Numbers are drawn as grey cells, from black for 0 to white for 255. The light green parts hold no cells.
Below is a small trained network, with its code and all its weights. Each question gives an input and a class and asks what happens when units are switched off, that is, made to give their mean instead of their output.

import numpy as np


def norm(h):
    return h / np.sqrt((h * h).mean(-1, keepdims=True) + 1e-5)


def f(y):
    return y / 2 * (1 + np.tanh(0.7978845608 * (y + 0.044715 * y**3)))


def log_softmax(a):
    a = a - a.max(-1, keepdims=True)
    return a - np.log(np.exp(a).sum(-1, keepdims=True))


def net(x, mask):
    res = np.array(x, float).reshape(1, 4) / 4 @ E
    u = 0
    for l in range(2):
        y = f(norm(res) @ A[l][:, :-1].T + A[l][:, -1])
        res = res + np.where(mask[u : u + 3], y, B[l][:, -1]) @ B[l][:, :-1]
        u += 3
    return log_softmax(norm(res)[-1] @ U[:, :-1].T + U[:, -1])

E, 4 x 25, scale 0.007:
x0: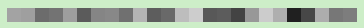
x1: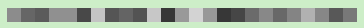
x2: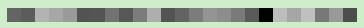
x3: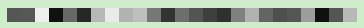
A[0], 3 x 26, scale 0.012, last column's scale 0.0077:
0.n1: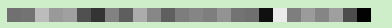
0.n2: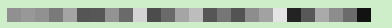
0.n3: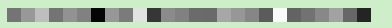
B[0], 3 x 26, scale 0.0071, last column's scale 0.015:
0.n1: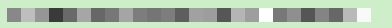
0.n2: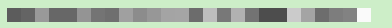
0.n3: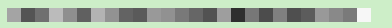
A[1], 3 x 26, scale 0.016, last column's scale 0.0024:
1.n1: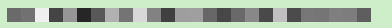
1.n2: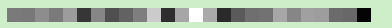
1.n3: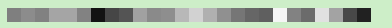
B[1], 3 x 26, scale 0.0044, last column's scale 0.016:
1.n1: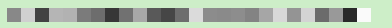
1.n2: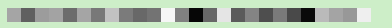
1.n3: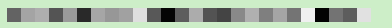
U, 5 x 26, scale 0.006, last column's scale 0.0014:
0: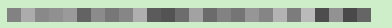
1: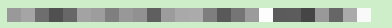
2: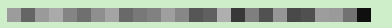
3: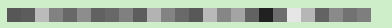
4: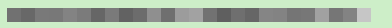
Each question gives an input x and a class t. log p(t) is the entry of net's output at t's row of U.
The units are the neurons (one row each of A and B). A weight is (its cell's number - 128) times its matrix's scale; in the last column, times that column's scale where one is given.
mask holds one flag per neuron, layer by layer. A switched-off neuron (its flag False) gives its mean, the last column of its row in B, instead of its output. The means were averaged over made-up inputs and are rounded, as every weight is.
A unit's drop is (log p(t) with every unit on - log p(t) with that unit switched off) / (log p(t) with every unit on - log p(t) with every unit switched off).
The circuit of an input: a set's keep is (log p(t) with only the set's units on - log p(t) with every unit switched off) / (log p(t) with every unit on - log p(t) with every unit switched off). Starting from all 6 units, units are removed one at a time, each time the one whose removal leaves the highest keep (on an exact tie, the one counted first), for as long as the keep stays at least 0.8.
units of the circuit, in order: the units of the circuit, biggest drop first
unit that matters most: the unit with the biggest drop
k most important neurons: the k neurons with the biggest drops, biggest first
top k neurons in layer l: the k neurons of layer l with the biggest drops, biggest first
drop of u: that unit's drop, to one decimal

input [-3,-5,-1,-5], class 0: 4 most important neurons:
1.n3, 1.n2, 0.n2, 0.n1
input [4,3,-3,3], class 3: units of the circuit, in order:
0.n2
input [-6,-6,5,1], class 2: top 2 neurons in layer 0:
0.n3, 0.n2
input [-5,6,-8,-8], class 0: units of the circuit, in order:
0.n1, 1.n3, 0.n2
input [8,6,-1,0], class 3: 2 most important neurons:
0.n2, 0.n3
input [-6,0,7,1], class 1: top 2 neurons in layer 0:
0.n1, 0.n2
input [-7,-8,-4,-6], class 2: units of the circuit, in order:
0.n2, 0.n1
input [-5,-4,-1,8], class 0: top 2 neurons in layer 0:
0.n2, 0.n1
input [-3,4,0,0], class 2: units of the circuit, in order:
0.n2, 1.n2
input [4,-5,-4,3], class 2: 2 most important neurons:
0.n3, 0.n1
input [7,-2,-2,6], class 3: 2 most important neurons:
0.n2, 1.n3
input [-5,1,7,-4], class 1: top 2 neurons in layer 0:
0.n1, 0.n2
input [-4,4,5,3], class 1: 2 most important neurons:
0.n1, 0.n2
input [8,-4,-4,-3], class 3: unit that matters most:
0.n2
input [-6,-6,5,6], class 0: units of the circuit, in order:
0.n2, 1.n1
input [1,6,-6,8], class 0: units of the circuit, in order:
1.n1, 0.n1
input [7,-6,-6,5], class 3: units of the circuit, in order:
0.n2, 0.n1
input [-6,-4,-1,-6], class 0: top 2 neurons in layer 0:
0.n2, 0.n1
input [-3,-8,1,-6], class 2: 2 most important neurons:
0.n3, 1.n1
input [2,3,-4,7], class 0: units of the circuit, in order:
1.n1
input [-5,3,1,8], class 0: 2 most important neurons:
1.n1, 0.n2
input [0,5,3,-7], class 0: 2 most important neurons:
1.n3, 0.n3
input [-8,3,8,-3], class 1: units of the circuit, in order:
0.n1, 0.n2
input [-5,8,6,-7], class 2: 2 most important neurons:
1.n2, 0.n2
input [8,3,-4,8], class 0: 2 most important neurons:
1.n1, 0.n1
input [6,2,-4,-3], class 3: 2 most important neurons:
0.n2, 0.n1
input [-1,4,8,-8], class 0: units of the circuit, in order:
1.n3
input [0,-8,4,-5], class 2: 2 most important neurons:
0.n3, 1.n1
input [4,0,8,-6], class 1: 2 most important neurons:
0.n1, 1.n1
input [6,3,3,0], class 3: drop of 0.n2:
0.8
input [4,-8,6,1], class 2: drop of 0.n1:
-0.2
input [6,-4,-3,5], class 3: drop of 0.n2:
1.0
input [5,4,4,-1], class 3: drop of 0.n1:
-0.1
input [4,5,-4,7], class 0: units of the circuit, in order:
1.n1
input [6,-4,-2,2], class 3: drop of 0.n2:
0.9
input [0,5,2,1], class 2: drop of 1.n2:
1.2
